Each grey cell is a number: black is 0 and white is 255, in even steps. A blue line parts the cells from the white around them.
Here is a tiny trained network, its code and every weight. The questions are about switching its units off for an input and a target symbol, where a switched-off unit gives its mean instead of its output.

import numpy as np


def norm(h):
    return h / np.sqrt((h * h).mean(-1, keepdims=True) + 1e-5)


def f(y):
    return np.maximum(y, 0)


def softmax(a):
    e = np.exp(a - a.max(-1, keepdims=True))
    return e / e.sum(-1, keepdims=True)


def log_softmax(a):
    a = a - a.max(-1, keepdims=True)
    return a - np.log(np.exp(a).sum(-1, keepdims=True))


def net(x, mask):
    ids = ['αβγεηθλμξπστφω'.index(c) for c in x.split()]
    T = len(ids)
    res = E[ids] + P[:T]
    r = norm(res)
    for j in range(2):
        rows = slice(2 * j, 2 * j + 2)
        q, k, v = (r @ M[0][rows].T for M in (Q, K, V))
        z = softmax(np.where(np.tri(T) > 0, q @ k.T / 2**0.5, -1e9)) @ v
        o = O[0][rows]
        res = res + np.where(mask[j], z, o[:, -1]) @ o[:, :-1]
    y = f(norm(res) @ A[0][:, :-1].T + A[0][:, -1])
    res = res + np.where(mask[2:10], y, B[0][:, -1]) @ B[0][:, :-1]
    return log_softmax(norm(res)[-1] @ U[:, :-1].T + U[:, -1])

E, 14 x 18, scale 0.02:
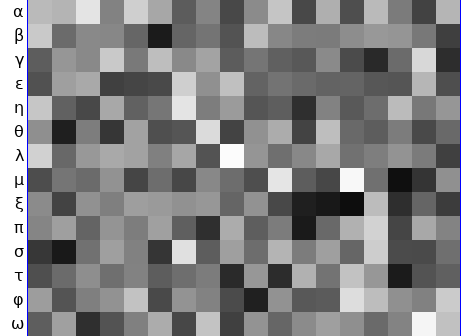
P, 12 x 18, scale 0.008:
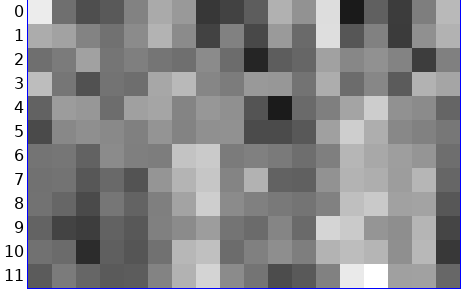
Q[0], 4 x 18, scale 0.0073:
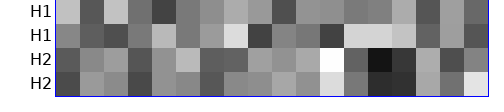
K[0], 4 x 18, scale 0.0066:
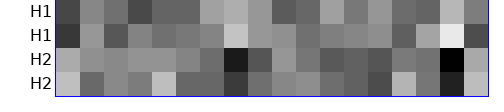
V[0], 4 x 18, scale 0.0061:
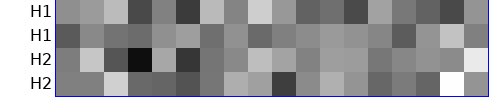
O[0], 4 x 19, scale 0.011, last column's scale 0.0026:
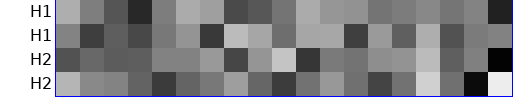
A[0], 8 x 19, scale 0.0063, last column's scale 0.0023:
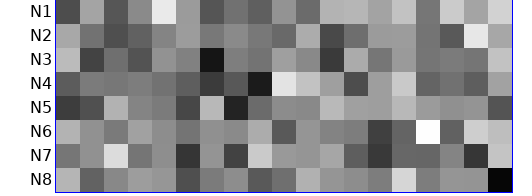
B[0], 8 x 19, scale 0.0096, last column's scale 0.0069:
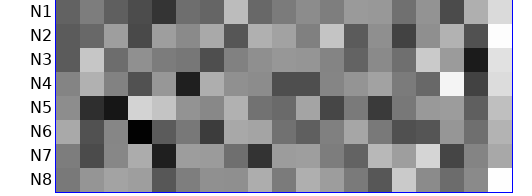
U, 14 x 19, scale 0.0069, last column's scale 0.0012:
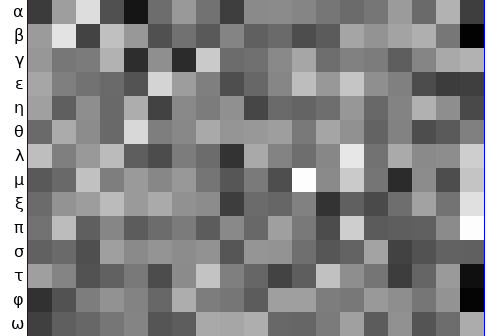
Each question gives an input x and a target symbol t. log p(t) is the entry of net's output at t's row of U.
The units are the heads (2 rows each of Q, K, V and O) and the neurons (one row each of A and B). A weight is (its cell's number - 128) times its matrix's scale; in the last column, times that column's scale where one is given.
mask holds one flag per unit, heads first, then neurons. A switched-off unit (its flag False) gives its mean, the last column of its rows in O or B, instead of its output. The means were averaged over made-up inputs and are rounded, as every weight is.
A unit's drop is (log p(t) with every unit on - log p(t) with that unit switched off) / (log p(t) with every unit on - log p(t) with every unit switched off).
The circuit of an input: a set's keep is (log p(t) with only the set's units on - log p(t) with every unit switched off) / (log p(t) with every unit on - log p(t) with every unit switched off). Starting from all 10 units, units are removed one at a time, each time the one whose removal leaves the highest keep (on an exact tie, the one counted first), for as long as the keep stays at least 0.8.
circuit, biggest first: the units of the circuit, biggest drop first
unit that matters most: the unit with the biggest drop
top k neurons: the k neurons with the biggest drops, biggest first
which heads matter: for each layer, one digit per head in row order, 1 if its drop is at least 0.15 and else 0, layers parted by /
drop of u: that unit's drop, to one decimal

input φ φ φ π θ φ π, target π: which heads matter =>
01
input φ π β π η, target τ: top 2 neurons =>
(N6 N3)
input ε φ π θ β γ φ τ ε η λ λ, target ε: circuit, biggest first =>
(H1 N7)
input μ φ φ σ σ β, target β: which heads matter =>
00
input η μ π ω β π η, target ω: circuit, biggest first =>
(H1 H2)
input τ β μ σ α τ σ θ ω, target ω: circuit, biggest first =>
(H1 H2)
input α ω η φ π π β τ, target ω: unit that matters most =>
H1
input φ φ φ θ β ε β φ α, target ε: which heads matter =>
11
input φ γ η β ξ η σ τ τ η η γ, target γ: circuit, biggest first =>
(H2 H1)
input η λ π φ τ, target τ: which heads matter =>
00
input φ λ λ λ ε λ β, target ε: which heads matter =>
11
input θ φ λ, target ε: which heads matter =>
00
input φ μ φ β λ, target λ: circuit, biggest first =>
(N7 N2)
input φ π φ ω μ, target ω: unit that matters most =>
H1
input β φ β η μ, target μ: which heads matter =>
00
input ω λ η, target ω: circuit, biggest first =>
(H2 H1)
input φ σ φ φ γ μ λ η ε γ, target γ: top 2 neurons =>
(N2 N4)
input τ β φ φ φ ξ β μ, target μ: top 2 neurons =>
(N2 N4)
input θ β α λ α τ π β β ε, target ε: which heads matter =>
10
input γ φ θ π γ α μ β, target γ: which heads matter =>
11
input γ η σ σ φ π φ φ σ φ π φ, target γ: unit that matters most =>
H2
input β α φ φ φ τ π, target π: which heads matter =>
01
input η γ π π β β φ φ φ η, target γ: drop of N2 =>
0.1
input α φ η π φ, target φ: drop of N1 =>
0.2
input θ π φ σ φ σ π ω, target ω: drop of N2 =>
-0.1
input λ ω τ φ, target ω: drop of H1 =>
0.4
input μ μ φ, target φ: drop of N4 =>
0.3
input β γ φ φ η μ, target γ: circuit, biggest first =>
(H2)
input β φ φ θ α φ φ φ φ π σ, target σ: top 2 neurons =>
(N5 N2)
